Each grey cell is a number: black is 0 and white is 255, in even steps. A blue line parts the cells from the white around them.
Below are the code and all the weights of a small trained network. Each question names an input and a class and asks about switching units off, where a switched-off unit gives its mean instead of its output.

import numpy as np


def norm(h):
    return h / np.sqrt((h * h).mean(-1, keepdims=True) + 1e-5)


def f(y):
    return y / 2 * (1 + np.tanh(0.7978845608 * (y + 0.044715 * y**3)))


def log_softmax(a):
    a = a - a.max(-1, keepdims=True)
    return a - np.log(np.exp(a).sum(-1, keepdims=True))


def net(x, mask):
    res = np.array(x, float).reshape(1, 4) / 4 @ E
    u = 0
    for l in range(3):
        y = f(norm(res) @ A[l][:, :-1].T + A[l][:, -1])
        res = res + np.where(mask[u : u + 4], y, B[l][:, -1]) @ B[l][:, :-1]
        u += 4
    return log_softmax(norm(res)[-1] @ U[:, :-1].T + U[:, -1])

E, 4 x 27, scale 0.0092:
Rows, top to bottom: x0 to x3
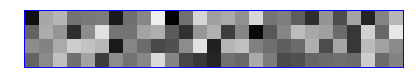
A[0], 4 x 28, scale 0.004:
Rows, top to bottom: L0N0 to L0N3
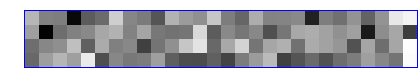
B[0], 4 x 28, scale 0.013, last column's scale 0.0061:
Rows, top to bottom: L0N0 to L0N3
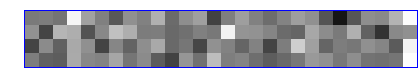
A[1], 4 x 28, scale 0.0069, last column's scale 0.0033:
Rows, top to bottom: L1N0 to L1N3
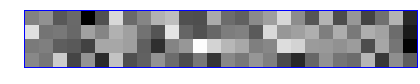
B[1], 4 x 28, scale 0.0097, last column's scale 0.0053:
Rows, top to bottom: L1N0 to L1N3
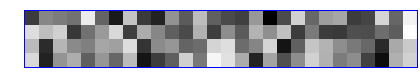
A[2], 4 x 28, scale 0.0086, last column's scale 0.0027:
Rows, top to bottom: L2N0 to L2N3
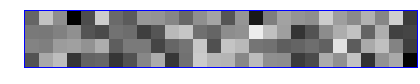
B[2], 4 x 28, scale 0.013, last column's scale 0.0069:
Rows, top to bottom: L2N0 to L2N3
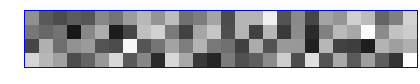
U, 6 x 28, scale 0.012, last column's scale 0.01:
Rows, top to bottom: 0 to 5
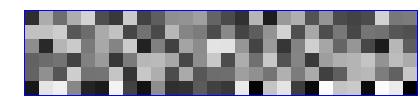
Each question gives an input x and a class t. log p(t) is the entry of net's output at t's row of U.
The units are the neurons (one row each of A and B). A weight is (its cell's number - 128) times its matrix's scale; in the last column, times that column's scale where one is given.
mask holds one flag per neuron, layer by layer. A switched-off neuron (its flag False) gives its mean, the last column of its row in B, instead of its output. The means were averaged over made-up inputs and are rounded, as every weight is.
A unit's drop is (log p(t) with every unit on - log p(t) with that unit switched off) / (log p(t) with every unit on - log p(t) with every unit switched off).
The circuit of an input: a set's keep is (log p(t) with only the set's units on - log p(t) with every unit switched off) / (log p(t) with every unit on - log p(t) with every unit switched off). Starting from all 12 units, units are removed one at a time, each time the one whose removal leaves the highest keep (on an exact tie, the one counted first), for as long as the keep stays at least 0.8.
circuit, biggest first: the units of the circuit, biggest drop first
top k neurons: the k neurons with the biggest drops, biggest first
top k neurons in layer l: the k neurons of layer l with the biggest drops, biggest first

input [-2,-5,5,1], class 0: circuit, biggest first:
L2N2
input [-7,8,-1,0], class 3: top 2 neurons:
L2N0, L2N3
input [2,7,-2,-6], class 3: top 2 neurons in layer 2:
L2N0, L2N3
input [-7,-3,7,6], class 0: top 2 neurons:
L2N2, L2N3
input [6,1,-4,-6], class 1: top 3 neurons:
L2N3, L0N0, L0N3
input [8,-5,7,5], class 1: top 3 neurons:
L2N3, L0N0, L1N0
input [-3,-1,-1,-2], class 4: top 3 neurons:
L0N0, L2N3, L1N0
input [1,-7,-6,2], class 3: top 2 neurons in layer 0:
L0N2, L0N0
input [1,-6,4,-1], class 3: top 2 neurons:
L2N1, L0N0
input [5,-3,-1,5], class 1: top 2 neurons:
L2N3, L0N3
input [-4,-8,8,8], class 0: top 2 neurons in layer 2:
L2N2, L2N0
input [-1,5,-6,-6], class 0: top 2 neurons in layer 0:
L0N3, L0N0
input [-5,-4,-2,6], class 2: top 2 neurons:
L1N3, L2N3
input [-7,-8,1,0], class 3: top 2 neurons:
L2N1, L2N3
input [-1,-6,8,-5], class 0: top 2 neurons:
L2N2, L0N2
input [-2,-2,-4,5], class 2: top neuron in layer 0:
L0N2
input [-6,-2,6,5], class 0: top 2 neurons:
L2N2, L2N3
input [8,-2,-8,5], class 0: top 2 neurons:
L1N0, L1N1
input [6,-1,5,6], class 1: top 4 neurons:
L2N3, L0N0, L1N0, L0N1
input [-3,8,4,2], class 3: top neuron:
L2N0
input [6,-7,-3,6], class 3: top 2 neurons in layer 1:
L1N1, L1N2
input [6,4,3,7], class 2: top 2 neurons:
L1N3, L1N1
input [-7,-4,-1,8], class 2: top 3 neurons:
L1N3, L2N3, L0N3
